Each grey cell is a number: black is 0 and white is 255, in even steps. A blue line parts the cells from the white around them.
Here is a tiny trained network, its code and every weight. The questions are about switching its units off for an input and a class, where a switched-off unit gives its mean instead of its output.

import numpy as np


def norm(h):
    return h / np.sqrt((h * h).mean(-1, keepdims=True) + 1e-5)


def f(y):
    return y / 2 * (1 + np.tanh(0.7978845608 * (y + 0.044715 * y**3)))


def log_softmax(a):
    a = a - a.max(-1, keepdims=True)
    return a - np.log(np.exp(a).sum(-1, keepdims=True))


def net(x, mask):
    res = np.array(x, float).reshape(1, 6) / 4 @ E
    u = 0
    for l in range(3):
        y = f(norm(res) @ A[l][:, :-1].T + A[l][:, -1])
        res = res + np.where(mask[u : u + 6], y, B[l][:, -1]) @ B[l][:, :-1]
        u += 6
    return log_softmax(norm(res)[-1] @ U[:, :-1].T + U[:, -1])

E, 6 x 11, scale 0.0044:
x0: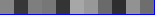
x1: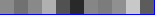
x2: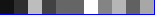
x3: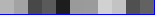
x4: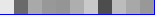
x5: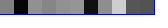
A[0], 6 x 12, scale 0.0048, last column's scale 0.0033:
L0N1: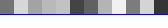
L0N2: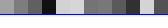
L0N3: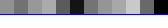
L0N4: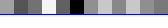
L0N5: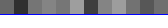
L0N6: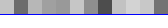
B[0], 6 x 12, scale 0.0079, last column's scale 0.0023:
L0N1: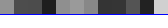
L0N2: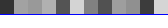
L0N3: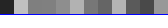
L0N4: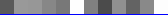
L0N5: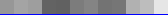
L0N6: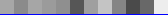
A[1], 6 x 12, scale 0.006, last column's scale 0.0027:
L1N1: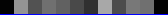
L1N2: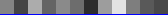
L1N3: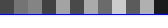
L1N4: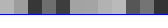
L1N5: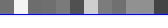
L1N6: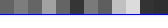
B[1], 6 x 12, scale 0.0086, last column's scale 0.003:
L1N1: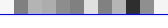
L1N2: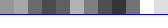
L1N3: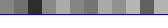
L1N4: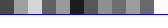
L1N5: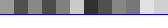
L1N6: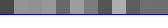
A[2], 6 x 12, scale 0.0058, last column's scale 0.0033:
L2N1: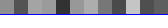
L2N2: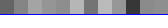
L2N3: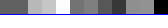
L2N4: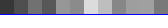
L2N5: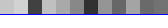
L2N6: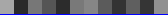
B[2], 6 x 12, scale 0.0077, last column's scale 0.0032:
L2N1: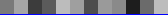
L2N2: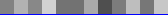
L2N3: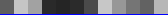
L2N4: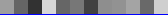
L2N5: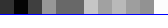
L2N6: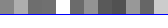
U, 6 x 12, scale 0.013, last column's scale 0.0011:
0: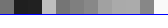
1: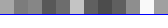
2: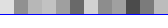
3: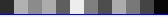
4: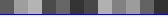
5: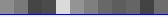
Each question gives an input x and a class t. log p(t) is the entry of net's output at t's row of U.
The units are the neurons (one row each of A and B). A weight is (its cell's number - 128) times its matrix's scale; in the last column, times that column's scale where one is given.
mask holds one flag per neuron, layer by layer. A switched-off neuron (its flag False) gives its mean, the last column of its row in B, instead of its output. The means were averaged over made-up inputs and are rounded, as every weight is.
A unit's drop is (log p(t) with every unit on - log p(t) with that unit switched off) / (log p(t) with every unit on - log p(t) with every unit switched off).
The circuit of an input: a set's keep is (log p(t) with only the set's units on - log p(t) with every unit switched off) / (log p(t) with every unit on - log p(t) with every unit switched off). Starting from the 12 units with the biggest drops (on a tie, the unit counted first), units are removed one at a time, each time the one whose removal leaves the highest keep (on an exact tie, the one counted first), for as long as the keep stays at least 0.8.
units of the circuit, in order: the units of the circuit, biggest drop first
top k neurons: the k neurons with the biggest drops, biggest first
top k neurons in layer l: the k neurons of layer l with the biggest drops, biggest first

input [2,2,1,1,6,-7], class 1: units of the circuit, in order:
(L1N5)
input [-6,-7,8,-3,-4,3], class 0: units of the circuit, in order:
(L1N3, L2N4)
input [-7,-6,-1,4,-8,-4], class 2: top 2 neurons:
(L1N1, L0N4)
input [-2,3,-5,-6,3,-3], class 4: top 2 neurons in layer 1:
(L1N3, L1N1)
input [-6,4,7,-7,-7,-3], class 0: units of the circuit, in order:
(L1N3, L2N4)
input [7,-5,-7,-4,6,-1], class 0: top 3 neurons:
(L2N5, L0N1, L1N1)
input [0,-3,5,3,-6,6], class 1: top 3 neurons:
(L1N2, L2N5, L0N5)
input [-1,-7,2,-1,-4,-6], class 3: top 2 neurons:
(L0N2, L1N2)
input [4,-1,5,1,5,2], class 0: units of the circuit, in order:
(L2N4, L1N1)
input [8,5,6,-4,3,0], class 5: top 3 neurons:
(L2N1, L2N6, L2N5)
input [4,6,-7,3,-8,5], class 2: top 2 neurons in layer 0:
(L0N3, L0N2)
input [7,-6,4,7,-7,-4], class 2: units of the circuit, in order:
(L1N1, L0N4, L0N1)
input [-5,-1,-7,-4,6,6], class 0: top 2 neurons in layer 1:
(L1N1, L1N5)
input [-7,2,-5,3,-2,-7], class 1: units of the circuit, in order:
(L1N5)
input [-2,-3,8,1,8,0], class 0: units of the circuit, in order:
(L2N4, L1N3)
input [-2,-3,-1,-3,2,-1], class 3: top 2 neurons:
(L0N2, L1N1)
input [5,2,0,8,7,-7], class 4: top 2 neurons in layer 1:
(L1N4, L1N1)
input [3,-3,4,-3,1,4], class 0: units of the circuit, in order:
(L2N4, L0N4)
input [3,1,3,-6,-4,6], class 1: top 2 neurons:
(L1N2, L1N4)
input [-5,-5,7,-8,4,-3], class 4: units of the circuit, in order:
(L2N3)
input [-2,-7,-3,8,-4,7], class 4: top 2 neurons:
(L1N4, L1N5)
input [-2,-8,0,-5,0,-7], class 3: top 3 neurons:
(L0N2, L1N2, L0N5)
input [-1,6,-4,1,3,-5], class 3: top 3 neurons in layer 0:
(L0N4, L0N3, L0N5)
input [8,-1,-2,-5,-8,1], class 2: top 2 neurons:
(L1N1, L0N1)
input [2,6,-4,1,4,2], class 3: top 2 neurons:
(L0N3, L1N1)
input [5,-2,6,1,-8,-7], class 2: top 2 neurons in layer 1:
(L1N1, L1N2)
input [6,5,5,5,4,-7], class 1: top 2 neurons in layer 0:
(L0N1, L0N2)
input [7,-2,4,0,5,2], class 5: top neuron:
(L1N1)
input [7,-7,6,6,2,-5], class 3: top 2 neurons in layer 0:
(L0N2, L0N1)
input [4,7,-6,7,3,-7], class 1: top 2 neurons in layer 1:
(L1N5, L1N3)
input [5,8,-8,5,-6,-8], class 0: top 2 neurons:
(L2N5, L1N2)
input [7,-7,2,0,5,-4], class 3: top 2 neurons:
(L0N2, L0N1)
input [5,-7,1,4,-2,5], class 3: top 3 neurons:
(L0N2, L0N1, L1N5)
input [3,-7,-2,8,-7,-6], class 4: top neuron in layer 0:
(L0N4)
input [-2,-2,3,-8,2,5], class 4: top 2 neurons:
(L2N3, L1N5)
